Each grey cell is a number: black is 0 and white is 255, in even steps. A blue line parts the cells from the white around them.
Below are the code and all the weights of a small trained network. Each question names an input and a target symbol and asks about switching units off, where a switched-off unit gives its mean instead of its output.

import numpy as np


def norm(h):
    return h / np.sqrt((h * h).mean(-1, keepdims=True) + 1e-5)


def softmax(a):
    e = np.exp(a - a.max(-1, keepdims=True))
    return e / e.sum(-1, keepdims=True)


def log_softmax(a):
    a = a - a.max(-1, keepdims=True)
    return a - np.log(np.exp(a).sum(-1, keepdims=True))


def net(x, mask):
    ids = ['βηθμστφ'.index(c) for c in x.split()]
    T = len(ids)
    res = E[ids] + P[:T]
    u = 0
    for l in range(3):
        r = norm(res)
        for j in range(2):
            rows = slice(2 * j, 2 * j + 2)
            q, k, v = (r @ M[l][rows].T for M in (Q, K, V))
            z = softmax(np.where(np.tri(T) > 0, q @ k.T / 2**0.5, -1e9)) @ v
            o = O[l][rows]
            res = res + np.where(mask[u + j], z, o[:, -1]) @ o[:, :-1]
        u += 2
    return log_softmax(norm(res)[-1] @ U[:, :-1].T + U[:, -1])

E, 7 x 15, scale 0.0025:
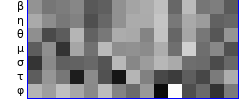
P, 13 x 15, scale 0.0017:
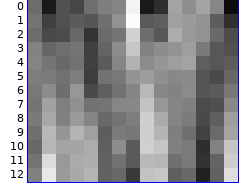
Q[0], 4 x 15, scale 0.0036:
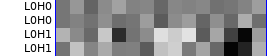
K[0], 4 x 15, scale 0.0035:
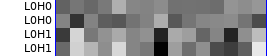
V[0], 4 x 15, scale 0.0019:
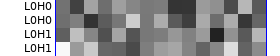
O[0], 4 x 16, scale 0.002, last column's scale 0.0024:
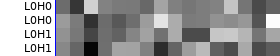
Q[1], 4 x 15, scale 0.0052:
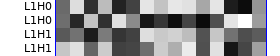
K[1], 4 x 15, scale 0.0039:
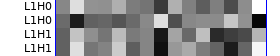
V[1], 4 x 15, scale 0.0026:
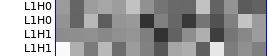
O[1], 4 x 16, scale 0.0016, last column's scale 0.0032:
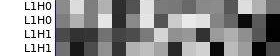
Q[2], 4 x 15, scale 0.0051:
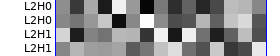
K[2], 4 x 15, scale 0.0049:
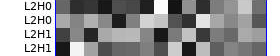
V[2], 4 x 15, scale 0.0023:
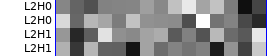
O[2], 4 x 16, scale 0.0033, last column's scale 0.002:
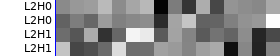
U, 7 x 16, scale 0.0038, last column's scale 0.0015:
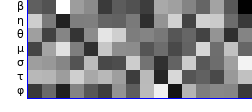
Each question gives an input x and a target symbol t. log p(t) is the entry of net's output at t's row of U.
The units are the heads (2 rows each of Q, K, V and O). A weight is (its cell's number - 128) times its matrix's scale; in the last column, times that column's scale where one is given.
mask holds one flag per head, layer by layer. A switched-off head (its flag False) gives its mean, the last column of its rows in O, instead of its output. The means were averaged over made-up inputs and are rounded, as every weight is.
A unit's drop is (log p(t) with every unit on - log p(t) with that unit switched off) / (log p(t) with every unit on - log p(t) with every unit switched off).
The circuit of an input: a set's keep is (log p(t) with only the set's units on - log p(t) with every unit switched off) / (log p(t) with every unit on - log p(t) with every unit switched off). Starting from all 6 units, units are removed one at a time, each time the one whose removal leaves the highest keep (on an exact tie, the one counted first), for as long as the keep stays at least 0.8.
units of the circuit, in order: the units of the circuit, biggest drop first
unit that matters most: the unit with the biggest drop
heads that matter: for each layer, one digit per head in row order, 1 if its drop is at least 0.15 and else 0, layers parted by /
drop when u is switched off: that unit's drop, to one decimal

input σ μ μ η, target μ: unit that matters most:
L2H1
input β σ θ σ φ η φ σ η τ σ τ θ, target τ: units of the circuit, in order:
L1H0, L2H0
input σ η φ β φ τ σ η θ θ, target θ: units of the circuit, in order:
L1H1, L0H0, L2H1, L1H0
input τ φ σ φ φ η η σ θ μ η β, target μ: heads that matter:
00 / 11 / 01
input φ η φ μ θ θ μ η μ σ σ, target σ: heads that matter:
00 / 10 / 10
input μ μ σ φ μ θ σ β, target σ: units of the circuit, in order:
L1H0, L2H0
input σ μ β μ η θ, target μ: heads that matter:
00 / 00 / 01
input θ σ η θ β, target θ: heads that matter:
11 / 01 / 01
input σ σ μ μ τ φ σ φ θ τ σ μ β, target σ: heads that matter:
00 / 00 / 10
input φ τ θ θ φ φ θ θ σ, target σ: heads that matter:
10 / 10 / 10
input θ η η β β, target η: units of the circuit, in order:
L1H1, L1H0, L2H0
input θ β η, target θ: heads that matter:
00 / 10 / 01
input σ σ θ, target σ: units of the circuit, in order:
L1H1, L1H0
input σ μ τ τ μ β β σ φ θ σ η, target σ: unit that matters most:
L0H0
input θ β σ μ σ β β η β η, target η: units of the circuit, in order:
L1H1, L1H0, L0H1
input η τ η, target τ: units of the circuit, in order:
L1H0, L2H0
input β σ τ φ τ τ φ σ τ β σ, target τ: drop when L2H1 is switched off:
0.0
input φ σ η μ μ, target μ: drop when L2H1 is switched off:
0.9
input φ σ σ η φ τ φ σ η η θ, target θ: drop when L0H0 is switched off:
0.9
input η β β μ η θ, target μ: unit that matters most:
L2H1
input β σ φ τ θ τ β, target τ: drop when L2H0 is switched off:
0.5
